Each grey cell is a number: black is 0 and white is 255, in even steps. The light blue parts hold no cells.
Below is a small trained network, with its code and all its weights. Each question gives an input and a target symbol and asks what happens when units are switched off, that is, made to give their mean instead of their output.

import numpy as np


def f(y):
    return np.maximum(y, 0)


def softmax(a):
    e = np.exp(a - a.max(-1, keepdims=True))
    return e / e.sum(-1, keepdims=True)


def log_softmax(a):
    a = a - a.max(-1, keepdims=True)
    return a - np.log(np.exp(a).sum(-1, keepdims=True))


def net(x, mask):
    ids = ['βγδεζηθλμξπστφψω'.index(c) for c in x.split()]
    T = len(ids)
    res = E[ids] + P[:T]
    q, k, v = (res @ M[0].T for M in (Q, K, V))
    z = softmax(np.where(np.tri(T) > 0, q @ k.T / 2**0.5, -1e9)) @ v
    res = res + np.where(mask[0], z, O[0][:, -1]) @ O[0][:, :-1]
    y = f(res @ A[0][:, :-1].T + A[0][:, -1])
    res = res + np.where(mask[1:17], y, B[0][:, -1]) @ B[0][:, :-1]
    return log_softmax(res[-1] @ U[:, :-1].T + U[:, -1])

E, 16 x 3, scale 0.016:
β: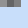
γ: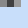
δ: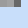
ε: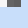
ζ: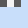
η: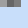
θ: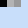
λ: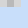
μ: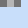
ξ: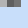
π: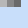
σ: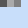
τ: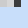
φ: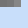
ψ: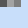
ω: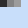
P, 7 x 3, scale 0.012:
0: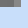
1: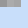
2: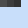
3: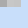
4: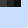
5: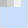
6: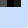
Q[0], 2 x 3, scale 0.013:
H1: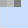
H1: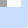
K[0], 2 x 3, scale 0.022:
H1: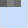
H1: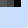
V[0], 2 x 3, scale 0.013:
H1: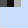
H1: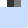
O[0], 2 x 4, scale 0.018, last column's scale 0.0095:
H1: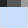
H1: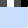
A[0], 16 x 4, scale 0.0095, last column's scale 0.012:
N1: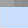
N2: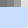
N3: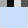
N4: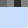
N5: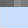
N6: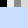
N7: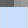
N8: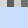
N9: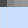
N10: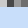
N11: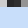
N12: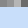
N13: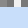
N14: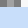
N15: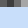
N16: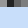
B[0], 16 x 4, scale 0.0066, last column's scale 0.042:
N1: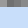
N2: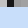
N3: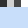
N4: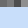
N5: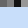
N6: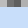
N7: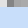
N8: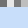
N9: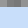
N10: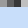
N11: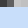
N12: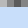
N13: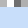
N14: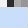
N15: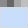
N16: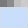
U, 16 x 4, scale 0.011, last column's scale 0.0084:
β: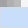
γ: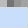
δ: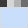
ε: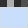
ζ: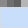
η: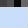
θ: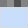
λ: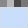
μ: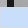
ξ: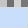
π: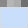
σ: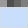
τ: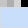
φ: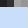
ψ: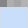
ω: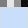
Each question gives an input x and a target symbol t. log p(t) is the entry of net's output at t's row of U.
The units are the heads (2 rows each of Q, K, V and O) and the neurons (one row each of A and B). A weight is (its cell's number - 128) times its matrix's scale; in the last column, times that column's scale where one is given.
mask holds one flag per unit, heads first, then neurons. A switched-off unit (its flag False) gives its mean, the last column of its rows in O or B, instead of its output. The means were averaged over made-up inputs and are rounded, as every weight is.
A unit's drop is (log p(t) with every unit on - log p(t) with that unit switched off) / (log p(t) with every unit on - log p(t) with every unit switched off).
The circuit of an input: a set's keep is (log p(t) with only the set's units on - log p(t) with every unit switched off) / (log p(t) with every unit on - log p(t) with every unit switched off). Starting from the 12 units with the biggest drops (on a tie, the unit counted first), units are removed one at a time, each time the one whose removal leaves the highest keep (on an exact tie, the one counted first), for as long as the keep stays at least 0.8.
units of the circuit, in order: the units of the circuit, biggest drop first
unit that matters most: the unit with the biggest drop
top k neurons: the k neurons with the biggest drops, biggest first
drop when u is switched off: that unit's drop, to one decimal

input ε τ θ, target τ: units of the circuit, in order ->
[H1; N3]
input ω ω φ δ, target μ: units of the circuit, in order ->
[N3; H1; N8]
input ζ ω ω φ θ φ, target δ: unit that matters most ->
N3
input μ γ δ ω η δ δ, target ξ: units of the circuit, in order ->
[H1; N3]
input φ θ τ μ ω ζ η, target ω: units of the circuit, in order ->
[H1; N3; N8]
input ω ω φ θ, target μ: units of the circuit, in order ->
[N3; H1; N8]
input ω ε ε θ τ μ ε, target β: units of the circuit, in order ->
[H1; N8]
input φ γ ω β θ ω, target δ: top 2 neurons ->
[N3; N13]
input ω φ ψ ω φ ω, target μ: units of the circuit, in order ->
[H1; N3; N8]
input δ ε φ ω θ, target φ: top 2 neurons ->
[N6; N14]
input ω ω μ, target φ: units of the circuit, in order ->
[H1; N11; N6]
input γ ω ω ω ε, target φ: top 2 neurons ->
[N11; N3]
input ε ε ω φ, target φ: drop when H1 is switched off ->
1.1
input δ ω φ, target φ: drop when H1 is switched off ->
0.1
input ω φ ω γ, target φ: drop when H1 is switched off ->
1.2
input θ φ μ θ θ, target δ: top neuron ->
[N3]
